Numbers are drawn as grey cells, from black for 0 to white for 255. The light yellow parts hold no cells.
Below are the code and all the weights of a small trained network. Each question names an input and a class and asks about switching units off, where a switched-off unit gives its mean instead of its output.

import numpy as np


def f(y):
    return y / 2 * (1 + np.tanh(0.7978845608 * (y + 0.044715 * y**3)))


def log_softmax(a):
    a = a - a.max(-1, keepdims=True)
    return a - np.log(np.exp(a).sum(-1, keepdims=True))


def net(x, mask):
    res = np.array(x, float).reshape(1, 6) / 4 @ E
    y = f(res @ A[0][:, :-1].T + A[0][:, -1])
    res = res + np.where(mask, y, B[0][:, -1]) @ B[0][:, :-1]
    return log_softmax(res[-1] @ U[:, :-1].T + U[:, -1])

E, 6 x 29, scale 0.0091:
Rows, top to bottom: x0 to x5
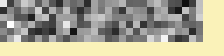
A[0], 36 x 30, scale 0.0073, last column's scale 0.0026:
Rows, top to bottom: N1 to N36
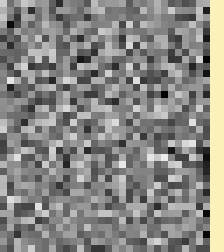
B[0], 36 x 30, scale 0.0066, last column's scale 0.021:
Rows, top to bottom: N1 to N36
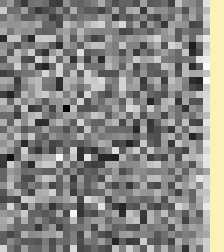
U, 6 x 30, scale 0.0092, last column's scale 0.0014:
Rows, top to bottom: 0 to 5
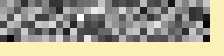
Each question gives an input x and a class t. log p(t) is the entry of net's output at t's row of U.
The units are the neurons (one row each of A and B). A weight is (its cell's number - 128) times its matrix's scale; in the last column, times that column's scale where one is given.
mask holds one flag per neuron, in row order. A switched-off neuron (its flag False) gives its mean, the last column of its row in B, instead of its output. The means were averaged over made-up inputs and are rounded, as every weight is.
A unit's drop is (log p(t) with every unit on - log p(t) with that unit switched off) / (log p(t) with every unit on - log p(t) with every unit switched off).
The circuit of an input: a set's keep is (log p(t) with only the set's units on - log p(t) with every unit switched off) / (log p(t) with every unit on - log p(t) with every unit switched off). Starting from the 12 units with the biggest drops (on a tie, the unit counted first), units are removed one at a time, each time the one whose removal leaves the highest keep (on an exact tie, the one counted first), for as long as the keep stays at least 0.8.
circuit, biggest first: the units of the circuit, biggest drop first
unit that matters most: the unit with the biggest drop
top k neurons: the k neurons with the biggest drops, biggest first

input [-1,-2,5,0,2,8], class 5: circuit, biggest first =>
N23
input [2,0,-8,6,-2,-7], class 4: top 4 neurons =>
N22, N36, N32, N23
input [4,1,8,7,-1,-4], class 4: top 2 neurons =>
N16, N31
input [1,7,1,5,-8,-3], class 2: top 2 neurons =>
N18, N8
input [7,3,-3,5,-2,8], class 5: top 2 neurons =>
N23, N29
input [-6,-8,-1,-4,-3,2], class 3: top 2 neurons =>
N24, N26
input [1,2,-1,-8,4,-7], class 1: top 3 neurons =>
N4, N7, N13
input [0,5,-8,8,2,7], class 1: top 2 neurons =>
N12, N29
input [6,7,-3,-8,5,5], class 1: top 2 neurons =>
N7, N4
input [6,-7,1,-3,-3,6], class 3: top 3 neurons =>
N24, N28, N26
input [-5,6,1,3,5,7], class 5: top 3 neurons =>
N23, N29, N24
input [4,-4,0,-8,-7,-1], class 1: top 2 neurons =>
N13, N4
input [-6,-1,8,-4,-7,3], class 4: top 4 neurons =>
N31, N16, N10, N15
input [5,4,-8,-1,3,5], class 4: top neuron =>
N22
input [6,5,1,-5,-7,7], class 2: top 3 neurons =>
N18, N8, N14
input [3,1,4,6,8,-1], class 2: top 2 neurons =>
N10, N15
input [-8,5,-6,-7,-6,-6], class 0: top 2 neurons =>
N21, N30
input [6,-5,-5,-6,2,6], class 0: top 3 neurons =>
N35, N27, N12
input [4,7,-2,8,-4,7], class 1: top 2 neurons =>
N12, N29
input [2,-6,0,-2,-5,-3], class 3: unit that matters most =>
N24
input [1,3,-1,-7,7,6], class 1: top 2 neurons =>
N17, N7
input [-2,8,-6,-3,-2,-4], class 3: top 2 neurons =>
N9, N6
